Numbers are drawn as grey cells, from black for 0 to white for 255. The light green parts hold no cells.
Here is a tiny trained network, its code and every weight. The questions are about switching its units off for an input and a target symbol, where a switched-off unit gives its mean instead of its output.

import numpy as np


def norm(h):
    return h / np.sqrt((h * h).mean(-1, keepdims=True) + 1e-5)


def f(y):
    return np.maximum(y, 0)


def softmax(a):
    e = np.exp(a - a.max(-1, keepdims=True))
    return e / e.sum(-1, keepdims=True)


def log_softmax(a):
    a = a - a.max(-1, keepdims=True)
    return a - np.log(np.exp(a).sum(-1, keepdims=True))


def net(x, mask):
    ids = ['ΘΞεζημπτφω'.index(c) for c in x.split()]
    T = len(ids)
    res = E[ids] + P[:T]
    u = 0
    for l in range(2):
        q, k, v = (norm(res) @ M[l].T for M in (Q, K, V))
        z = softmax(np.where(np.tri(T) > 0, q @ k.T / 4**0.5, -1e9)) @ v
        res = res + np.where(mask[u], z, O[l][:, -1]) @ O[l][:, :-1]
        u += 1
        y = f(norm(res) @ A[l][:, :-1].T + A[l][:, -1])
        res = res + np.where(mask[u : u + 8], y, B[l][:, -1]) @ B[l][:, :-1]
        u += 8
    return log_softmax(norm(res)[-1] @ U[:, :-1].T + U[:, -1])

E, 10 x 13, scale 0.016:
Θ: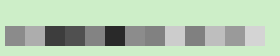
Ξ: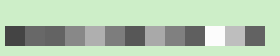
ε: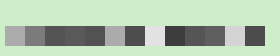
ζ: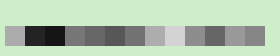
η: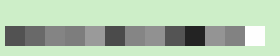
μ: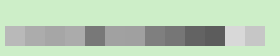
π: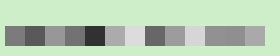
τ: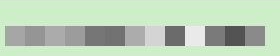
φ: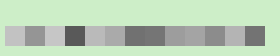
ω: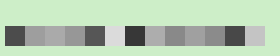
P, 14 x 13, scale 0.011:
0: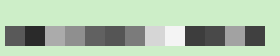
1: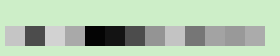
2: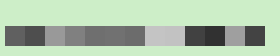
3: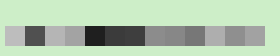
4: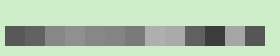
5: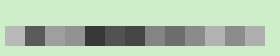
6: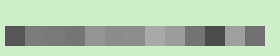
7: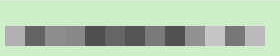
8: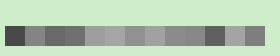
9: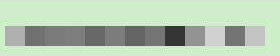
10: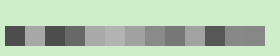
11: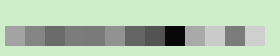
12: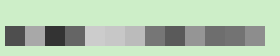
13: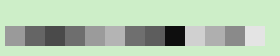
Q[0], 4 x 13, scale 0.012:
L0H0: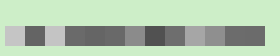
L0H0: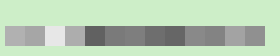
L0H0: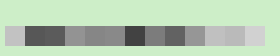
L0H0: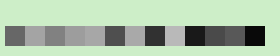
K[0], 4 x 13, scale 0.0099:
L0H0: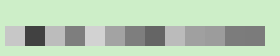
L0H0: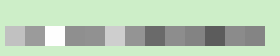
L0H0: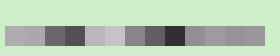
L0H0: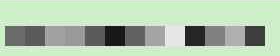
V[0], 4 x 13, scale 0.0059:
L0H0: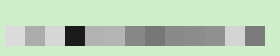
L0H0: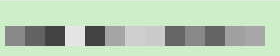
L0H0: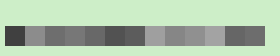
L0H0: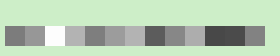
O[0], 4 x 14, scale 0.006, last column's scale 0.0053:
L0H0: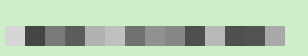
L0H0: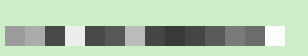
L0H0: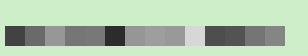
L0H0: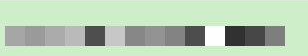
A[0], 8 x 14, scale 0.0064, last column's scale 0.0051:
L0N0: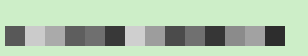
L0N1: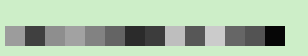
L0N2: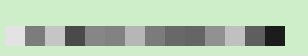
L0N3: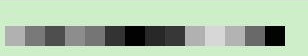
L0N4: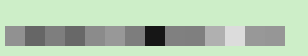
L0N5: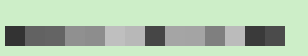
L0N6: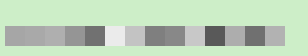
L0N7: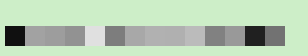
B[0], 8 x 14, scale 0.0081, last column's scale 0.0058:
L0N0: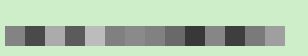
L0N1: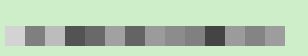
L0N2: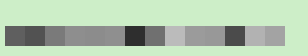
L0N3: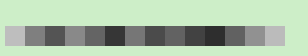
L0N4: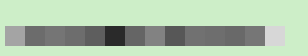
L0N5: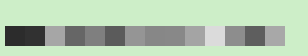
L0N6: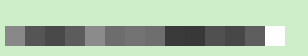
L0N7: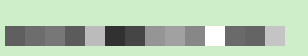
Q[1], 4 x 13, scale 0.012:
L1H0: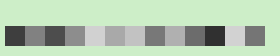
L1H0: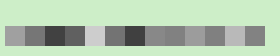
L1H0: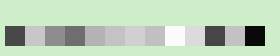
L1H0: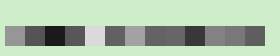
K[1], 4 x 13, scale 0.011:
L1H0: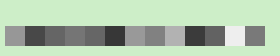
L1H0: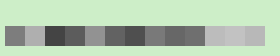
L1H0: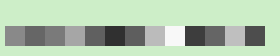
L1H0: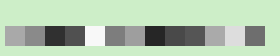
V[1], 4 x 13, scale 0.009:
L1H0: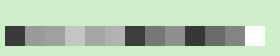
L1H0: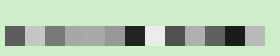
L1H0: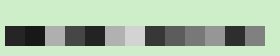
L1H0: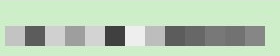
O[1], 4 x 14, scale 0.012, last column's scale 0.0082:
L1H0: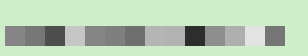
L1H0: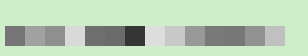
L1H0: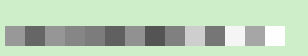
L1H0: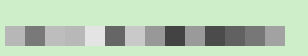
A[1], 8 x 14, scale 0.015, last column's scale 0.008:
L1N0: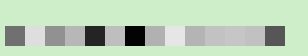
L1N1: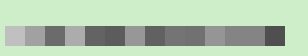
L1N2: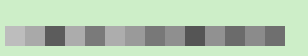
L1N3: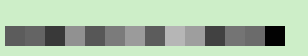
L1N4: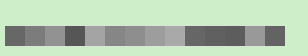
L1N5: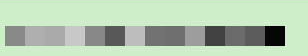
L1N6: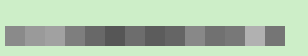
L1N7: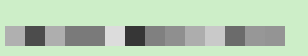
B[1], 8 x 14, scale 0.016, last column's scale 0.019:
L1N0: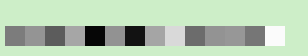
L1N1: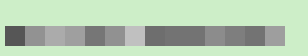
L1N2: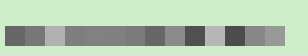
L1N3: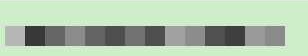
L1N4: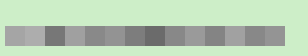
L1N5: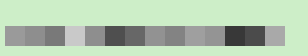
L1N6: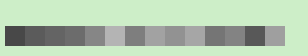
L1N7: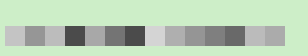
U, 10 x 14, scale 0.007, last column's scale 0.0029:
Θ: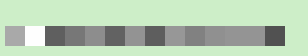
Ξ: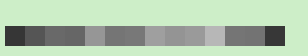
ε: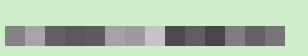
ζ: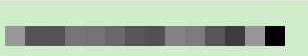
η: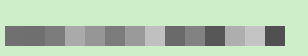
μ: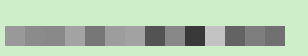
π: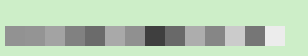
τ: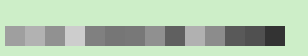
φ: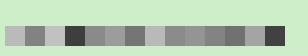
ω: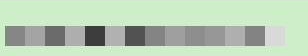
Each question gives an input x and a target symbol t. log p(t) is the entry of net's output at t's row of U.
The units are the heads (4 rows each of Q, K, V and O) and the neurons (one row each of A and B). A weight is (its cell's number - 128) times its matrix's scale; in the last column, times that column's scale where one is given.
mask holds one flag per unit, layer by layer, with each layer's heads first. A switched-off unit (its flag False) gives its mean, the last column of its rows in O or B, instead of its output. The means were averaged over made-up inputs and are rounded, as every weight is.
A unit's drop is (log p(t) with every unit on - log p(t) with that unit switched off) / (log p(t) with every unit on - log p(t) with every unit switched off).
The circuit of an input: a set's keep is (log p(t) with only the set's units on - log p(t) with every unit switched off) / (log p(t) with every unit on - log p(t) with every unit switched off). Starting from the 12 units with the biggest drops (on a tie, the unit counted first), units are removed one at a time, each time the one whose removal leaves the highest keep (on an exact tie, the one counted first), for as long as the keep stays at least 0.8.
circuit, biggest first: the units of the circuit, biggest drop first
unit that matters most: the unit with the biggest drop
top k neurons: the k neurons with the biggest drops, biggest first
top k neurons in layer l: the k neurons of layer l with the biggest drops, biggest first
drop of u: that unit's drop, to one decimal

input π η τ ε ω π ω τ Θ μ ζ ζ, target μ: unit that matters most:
L0H0
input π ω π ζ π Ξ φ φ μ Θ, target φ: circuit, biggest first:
(L0H0, L1N7)
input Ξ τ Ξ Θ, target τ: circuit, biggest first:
(L1H0, L1N5)
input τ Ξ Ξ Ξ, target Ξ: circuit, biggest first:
(L0H0, L1N0, L1H0)
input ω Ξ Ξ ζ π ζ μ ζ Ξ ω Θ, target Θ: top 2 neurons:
(L1N0, L1N4)
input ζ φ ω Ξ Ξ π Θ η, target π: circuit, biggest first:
(L1H0, L0N6)
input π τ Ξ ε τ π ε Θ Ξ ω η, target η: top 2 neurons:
(L0N0, L1N0)
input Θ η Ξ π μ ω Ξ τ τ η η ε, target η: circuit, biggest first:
(L0N3, L1N0, L1H0, L0N0)
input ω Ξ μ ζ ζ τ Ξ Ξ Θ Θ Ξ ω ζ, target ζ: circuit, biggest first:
(L1N3, L1N0)
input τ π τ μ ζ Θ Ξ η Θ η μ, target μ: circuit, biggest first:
(L0H0, L1N2, L1N0)
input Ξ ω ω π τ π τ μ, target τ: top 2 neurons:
(L0N4, L1N5)
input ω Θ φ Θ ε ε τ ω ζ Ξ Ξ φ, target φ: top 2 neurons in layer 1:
(L1N7, L1N0)
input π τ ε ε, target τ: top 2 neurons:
(L1N5, L1N0)
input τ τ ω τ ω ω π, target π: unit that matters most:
L0N6
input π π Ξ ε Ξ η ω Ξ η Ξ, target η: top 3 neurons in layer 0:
(L0N3, L0N4, L0N0)
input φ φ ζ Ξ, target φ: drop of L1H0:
0.2
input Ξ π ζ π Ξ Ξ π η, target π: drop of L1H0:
0.5
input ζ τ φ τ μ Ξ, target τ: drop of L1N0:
0.2
